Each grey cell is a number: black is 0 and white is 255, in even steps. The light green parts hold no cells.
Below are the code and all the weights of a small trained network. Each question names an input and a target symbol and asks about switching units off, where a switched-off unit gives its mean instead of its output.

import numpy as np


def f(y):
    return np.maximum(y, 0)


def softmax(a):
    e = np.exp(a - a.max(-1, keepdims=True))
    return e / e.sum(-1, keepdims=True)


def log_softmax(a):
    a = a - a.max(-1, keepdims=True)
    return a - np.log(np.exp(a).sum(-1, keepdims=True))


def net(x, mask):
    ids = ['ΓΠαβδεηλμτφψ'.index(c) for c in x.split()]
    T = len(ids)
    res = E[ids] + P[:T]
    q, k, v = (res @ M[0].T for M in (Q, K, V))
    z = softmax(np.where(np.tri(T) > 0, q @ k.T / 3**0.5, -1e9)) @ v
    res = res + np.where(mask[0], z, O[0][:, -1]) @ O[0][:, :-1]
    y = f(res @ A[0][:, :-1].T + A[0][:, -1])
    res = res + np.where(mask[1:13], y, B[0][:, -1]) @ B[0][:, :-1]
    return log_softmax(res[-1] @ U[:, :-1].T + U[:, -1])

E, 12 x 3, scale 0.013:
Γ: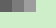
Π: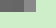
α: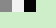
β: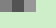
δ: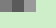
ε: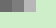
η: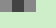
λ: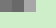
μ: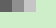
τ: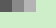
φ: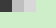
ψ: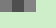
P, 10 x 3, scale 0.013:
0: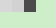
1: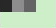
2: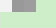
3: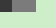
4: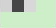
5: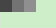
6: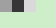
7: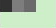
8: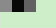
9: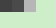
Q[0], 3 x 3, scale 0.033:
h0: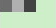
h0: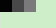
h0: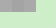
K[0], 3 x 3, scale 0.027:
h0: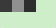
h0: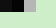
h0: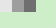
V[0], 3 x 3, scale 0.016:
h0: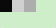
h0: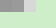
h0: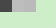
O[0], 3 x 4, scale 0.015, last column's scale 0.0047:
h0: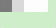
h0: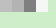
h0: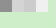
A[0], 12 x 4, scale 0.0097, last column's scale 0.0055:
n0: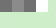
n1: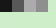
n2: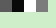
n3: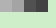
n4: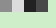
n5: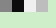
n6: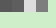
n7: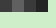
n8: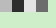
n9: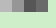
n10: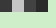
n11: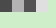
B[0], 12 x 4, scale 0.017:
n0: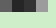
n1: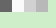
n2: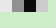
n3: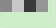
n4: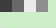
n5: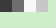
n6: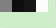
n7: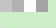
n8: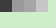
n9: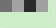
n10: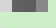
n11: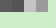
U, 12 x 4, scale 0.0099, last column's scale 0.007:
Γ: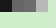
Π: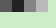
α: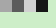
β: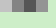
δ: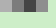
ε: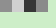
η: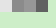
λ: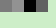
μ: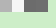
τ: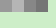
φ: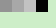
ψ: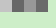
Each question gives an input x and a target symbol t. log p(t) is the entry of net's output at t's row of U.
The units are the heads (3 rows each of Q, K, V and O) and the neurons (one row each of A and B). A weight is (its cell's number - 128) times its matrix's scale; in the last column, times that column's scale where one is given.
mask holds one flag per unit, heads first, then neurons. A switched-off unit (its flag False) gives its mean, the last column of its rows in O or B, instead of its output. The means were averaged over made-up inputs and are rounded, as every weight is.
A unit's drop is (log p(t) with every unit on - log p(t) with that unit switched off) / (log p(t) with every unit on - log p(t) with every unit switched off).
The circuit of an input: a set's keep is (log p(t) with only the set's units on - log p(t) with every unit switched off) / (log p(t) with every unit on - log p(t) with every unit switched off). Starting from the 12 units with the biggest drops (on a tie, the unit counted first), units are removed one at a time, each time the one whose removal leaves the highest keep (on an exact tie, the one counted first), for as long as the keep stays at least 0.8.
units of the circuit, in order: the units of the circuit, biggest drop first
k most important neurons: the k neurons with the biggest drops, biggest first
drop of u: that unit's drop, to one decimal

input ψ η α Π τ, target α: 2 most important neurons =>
n6; n7
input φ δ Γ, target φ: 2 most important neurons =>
n2; n8
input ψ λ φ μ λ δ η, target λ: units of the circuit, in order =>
h0
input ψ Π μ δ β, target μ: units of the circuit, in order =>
h0; n6
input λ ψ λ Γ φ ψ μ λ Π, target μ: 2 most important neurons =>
n6; n5
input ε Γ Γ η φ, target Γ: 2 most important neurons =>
n2; n7
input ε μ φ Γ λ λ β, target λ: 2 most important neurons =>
n9; n1
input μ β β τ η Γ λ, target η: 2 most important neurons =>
n7; n6
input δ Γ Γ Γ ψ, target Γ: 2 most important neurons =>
n2; n6
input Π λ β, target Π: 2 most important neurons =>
n2; n1
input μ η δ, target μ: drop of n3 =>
0.1
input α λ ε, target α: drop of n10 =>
0.0
